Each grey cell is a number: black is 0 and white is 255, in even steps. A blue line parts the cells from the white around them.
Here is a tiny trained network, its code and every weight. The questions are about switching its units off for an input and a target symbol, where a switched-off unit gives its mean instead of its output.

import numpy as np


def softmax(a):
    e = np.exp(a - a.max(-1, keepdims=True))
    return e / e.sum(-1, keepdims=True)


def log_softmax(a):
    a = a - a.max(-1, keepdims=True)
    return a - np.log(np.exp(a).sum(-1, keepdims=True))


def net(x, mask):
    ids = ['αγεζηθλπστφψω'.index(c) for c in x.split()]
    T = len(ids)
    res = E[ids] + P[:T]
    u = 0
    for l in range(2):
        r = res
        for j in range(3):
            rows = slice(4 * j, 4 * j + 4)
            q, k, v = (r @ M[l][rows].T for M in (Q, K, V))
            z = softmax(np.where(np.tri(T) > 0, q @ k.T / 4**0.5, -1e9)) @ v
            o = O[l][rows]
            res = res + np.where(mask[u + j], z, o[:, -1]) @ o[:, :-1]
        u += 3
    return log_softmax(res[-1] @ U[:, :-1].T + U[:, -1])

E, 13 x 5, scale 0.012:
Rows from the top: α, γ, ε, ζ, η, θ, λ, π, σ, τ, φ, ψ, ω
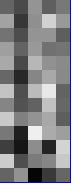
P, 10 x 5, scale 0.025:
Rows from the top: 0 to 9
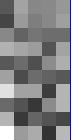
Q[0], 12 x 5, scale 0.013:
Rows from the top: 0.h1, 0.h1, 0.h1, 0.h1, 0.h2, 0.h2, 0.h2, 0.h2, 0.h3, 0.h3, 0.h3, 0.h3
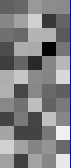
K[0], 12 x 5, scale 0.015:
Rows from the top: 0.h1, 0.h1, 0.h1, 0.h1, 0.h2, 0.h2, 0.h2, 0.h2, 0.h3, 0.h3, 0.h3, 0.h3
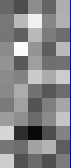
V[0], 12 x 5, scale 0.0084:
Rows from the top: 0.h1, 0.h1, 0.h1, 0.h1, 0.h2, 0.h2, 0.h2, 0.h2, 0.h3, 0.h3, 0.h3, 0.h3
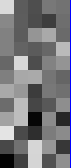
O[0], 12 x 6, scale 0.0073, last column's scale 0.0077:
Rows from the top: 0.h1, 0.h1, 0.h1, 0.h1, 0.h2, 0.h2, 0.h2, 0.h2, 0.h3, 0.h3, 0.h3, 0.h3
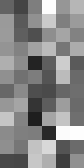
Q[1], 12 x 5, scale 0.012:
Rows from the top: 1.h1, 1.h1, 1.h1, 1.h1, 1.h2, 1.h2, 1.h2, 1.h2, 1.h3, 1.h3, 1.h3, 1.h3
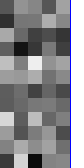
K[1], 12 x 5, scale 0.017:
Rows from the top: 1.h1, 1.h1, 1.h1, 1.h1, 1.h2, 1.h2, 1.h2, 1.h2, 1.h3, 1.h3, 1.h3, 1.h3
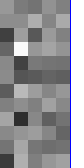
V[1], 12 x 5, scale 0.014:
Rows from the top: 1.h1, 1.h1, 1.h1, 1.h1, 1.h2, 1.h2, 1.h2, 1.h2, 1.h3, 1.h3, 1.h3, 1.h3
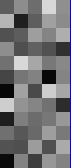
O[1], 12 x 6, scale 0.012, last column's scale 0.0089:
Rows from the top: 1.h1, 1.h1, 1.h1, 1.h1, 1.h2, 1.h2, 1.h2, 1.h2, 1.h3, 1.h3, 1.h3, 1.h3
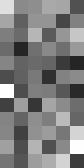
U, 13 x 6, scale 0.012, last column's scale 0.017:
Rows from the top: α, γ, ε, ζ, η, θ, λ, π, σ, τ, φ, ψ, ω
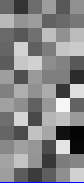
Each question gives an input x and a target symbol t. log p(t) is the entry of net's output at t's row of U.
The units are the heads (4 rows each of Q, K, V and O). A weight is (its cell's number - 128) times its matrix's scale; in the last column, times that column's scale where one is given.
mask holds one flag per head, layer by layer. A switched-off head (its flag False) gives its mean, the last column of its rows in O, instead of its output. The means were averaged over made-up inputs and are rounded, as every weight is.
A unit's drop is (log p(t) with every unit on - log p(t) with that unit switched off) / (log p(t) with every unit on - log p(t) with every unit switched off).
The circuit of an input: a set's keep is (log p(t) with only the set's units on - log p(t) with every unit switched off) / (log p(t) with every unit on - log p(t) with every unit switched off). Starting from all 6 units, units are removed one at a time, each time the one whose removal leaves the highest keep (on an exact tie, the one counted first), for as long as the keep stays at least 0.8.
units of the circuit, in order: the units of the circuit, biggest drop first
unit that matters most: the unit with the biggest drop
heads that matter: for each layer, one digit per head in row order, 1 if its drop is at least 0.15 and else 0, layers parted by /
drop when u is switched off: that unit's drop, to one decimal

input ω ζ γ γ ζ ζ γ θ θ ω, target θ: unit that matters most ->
1.h1
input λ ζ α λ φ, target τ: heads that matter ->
101 / 000
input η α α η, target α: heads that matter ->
101 / 100
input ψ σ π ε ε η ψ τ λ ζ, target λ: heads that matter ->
100 / 111
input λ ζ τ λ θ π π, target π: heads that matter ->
101 / 010
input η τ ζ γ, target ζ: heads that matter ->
100 / 010
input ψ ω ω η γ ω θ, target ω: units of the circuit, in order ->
[1.h1 0.h3]
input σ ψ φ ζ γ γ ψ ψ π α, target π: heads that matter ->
111 / 010
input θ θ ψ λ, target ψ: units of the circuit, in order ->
[0.h3 1.h3]
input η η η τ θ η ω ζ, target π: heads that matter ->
001 / 001
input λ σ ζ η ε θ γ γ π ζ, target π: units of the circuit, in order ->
[1.h2 0.h1]
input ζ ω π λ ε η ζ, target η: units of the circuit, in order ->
[1.h2 1.h1]
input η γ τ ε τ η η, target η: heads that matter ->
000 / 110
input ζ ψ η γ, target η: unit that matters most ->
1.h2
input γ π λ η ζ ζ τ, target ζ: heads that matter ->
001 / 010
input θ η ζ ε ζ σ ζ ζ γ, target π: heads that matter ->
101 / 110
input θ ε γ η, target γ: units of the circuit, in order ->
[1.h1 0.h1]
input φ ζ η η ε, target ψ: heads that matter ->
110 / 111
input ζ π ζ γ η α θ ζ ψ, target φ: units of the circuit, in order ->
[0.h3 1.h2]
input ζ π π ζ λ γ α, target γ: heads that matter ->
101 / 101
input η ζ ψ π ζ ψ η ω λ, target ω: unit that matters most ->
0.h2
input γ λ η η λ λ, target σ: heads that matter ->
000 / 110
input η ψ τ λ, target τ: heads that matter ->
001 / 100
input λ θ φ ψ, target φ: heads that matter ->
100 / 011
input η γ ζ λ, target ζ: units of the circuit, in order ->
[1.h2 0.h1]
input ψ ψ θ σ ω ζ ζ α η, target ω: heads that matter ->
111 / 000
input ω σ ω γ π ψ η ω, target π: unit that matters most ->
1.h3
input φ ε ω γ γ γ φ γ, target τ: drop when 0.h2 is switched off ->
0.1
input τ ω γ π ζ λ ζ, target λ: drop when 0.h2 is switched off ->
0.0
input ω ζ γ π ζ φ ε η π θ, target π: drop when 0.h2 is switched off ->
0.1
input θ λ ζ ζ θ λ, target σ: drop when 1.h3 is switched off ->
0.2
